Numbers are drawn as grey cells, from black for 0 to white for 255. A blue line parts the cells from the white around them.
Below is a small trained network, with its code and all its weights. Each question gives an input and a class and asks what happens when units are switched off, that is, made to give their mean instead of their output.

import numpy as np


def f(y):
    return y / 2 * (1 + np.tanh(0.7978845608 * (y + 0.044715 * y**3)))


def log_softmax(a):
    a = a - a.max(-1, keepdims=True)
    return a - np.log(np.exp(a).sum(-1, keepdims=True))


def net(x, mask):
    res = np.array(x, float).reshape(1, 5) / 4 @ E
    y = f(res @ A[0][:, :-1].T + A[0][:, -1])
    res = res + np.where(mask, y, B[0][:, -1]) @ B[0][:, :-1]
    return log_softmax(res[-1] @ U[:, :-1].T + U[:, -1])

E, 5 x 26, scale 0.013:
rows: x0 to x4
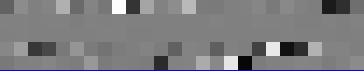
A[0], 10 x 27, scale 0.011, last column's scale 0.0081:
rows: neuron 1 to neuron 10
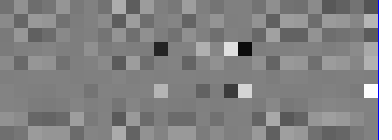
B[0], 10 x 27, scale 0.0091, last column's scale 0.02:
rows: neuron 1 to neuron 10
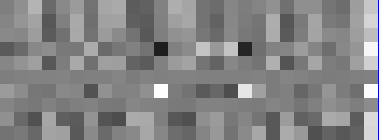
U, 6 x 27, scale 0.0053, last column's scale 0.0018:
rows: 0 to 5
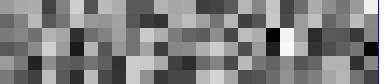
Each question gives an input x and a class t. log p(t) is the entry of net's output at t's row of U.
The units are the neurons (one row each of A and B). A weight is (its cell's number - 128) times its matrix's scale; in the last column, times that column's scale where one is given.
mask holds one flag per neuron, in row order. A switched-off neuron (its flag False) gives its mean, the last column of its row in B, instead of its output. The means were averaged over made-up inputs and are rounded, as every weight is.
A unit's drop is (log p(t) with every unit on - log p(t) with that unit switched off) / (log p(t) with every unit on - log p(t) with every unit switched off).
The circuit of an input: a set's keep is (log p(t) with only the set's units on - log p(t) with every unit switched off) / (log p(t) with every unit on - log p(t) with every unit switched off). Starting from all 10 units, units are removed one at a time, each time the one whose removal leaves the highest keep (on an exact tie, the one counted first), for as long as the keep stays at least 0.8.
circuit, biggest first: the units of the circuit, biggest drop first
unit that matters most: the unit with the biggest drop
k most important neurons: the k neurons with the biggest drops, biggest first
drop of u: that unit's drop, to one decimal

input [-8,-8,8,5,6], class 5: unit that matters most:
neuron 9
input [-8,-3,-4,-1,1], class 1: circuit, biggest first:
(neuron 7; neuron 2)
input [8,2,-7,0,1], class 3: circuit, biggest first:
(neuron 10; neuron 7)
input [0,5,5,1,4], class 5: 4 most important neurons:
(neuron 2; neuron 5; neuron 1; neuron 3)
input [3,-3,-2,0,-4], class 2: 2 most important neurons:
(neuron 2; neuron 5)
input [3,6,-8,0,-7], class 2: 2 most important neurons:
(neuron 2; neuron 5)
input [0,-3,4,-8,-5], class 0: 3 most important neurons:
(neuron 2; neuron 5; neuron 9)
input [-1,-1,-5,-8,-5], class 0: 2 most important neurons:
(neuron 2; neuron 5)
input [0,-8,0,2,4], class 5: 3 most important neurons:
(neuron 2; neuron 5; neuron 1)
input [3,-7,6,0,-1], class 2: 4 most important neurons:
(neuron 2; neuron 5; neuron 4; neuron 3)
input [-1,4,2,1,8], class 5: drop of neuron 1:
0.3
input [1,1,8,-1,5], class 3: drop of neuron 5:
0.3
